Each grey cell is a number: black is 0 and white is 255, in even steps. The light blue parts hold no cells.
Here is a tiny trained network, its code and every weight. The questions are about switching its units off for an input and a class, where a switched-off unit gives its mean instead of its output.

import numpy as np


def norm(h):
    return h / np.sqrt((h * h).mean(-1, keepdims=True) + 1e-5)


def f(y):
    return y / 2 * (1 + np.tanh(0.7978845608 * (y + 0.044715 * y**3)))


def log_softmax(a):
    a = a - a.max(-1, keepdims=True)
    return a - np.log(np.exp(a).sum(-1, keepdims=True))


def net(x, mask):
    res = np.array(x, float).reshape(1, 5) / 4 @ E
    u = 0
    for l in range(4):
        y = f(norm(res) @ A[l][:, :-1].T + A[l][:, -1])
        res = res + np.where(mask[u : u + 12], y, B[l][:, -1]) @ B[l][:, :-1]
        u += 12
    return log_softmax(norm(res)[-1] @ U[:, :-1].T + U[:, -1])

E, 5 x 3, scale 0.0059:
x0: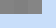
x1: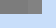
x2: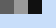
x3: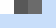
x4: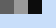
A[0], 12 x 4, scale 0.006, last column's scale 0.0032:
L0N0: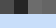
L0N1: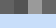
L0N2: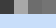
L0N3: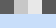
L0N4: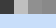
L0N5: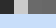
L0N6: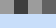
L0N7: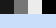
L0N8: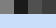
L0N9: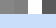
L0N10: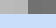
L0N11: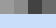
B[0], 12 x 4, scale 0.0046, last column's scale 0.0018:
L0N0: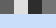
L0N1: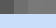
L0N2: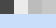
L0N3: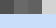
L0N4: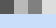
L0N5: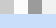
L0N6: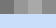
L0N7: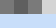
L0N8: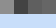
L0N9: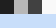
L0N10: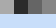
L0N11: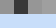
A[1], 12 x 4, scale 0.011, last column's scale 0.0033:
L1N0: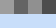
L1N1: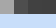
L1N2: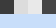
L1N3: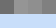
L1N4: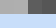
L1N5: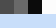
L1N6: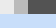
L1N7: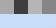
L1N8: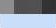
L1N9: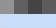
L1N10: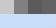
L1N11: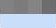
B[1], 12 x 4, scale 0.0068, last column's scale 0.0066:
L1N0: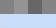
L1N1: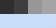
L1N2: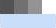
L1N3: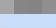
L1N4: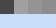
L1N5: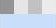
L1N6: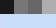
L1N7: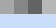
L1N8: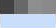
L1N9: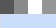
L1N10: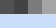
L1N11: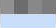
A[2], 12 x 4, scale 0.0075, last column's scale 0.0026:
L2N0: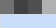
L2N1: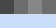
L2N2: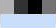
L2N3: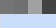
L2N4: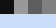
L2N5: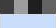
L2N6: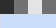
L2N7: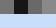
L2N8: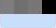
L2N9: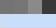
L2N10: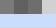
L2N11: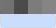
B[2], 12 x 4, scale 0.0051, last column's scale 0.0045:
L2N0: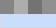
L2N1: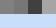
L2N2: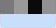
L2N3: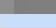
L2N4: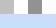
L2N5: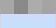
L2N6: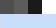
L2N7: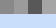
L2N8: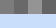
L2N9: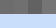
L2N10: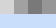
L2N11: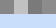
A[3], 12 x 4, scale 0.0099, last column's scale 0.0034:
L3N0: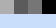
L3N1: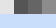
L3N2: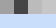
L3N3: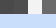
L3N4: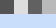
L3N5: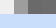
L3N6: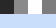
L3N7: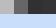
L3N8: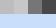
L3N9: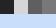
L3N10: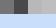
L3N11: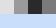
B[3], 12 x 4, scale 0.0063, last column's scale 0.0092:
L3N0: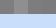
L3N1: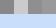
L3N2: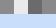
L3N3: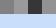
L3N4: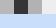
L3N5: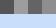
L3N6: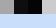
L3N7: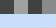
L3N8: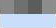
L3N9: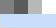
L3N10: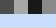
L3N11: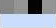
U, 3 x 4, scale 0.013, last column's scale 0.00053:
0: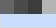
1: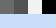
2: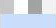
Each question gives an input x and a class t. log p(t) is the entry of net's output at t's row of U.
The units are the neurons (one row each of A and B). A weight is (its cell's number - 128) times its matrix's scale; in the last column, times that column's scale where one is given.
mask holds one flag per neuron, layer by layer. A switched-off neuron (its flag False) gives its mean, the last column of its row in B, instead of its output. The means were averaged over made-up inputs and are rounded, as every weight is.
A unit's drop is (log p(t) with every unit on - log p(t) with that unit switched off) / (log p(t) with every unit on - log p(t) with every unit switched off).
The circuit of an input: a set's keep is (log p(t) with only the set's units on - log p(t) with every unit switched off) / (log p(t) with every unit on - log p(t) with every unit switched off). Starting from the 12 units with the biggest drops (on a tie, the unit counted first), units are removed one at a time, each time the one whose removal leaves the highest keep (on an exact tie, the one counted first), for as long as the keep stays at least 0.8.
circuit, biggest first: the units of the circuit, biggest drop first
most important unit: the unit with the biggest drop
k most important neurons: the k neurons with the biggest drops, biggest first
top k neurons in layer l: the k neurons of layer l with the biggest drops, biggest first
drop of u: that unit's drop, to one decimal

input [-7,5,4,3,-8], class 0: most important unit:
L1N5
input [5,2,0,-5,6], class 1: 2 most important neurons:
[L3N4 L3N9]
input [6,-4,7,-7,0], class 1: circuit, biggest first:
[L3N4 L3N9 L3N11]
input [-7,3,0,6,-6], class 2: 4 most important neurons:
[L3N1 L3N6 L2N6 L3N2]
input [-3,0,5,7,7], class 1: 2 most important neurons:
[L1N9 L1N5]
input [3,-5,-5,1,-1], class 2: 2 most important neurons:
[L0N2 L1N7]
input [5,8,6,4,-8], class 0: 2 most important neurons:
[L1N5 L2N2]
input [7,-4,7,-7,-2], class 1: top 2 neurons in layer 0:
[L0N9 L0N2]
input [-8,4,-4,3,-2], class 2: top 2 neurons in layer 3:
[L3N1 L3N6]
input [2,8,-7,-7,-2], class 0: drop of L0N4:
0.0
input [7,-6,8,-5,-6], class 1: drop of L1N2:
0.1
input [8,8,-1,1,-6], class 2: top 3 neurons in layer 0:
[L0N2 L0N4 L0N5]
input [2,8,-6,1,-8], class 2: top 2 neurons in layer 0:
[L0N2 L0N4]
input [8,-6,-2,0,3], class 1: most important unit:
L1N6
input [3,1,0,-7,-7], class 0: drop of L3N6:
0.3
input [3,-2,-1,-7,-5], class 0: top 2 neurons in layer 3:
[L3N6 L3N3]
